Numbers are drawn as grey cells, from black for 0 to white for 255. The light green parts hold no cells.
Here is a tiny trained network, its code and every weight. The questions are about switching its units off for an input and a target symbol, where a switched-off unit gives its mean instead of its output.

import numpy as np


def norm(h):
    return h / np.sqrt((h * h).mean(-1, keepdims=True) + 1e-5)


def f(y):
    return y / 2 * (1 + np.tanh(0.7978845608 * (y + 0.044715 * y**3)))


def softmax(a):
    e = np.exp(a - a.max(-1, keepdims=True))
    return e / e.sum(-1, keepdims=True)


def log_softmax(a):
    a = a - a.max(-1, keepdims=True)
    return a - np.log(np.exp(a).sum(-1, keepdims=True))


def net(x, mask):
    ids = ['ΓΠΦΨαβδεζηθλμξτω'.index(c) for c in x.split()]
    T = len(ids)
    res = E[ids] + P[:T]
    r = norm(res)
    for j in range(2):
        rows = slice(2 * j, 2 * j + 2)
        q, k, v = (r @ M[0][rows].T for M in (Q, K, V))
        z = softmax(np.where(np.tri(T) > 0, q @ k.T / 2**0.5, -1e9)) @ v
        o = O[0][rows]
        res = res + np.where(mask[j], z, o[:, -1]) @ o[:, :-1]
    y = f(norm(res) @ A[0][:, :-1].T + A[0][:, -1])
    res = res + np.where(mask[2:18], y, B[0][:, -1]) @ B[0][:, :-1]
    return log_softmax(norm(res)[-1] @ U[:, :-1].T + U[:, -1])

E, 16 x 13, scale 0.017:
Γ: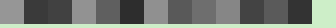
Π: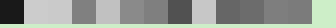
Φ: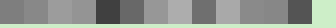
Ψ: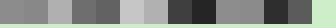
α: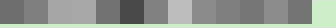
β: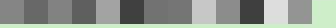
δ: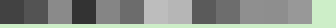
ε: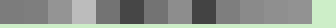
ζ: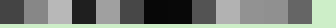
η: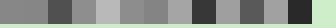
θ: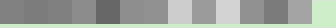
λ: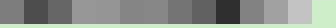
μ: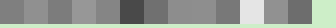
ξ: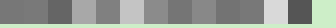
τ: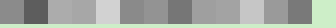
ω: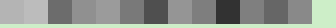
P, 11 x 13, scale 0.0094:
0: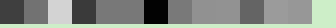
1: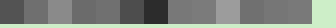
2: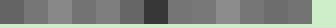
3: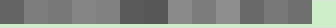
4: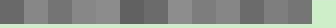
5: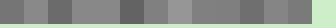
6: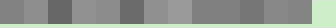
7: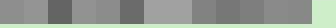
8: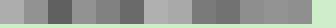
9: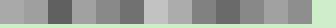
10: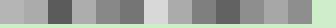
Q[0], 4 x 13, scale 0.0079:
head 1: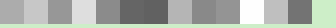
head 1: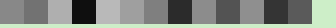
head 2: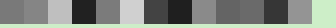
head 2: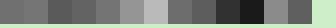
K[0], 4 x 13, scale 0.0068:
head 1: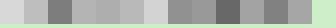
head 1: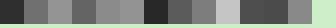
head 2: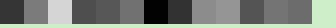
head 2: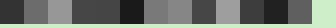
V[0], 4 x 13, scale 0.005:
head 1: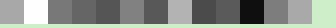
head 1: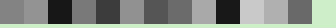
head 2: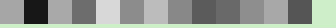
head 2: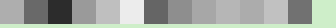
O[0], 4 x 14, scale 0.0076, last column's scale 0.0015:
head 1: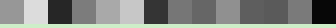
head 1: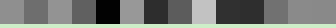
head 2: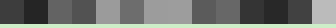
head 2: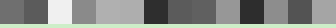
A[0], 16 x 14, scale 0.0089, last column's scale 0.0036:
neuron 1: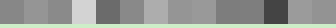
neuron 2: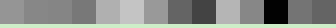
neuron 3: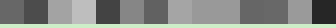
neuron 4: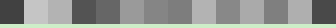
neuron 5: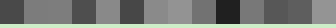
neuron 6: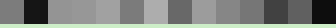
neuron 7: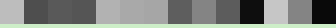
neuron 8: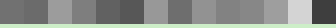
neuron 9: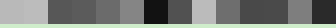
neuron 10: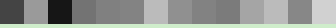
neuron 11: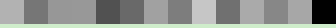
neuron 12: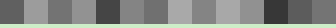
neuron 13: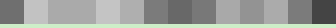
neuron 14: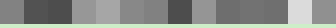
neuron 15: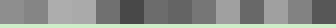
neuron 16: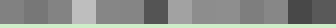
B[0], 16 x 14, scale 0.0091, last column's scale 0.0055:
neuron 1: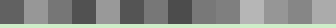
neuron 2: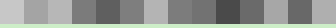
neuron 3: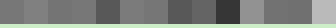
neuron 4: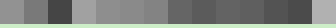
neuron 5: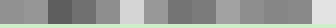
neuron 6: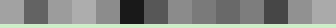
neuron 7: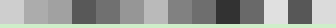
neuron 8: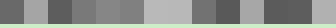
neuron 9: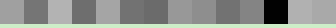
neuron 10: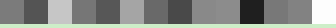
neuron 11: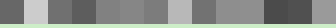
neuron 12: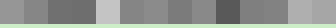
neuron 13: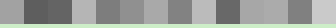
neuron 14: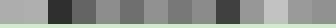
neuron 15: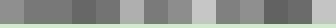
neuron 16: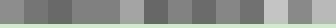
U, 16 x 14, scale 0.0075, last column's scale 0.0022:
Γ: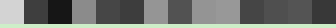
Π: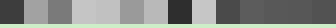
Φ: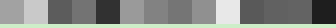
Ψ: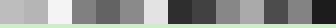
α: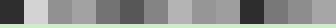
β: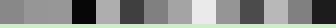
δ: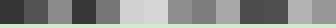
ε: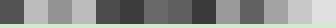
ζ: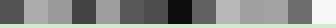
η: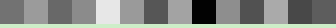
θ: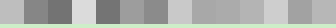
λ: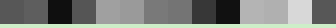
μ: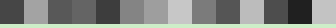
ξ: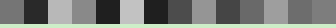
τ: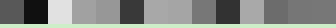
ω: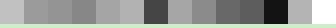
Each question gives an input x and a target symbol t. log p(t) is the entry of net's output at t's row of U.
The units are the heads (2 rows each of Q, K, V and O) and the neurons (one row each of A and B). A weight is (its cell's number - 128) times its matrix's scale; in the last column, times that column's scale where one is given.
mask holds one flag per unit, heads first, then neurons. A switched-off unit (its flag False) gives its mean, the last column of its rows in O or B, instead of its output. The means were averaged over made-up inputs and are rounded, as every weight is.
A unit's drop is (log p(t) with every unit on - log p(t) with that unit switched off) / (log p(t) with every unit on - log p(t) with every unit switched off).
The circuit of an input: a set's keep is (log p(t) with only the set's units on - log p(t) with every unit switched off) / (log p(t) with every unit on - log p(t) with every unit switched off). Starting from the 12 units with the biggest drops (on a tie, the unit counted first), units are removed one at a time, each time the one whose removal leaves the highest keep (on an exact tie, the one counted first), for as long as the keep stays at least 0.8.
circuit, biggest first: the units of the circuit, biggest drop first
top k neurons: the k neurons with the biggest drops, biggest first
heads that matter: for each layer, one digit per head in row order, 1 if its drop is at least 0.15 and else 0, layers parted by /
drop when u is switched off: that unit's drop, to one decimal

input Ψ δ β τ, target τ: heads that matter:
10
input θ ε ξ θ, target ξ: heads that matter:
01
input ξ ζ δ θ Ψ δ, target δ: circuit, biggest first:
neuron 10; neuron 5
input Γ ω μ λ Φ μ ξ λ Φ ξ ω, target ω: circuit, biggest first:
neuron 9; head 1
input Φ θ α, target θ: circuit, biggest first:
head 1; head 2
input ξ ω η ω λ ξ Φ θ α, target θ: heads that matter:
11
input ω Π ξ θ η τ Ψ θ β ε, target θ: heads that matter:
11
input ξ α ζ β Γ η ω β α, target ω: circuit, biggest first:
head 1; neuron 9
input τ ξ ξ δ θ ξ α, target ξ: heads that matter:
01
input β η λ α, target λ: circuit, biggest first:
neuron 10; neuron 12; neuron 3; neuron 16
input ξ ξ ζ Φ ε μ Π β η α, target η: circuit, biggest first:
head 2; head 1; neuron 16
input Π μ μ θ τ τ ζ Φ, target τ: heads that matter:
11
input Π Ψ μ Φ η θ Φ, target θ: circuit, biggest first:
head 2; head 1; neuron 13
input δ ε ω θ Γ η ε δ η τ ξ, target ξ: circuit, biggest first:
neuron 10
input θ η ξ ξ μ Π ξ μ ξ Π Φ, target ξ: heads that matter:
11
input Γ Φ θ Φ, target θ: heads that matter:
11
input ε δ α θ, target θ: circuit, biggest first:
head 2; neuron 13
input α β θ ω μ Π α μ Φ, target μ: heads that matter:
10
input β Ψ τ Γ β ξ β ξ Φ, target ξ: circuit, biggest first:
head 2; head 1
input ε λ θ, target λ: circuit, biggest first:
neuron 12; neuron 3
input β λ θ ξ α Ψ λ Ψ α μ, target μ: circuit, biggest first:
head 1; neuron 11
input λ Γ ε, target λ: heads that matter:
01
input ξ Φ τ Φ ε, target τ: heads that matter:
10
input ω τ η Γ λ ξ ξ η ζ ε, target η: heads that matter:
11
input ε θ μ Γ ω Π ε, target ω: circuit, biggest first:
head 1; neuron 9
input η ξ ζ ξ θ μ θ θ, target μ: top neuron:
neuron 3
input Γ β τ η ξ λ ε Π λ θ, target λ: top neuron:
neuron 3
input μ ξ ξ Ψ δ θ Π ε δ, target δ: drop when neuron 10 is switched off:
0.2
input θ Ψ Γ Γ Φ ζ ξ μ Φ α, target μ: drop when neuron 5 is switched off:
0.0
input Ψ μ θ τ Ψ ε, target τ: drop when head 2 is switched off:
0.1
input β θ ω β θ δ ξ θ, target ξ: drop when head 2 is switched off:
1.1
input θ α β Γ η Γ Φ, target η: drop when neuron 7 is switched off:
0.1
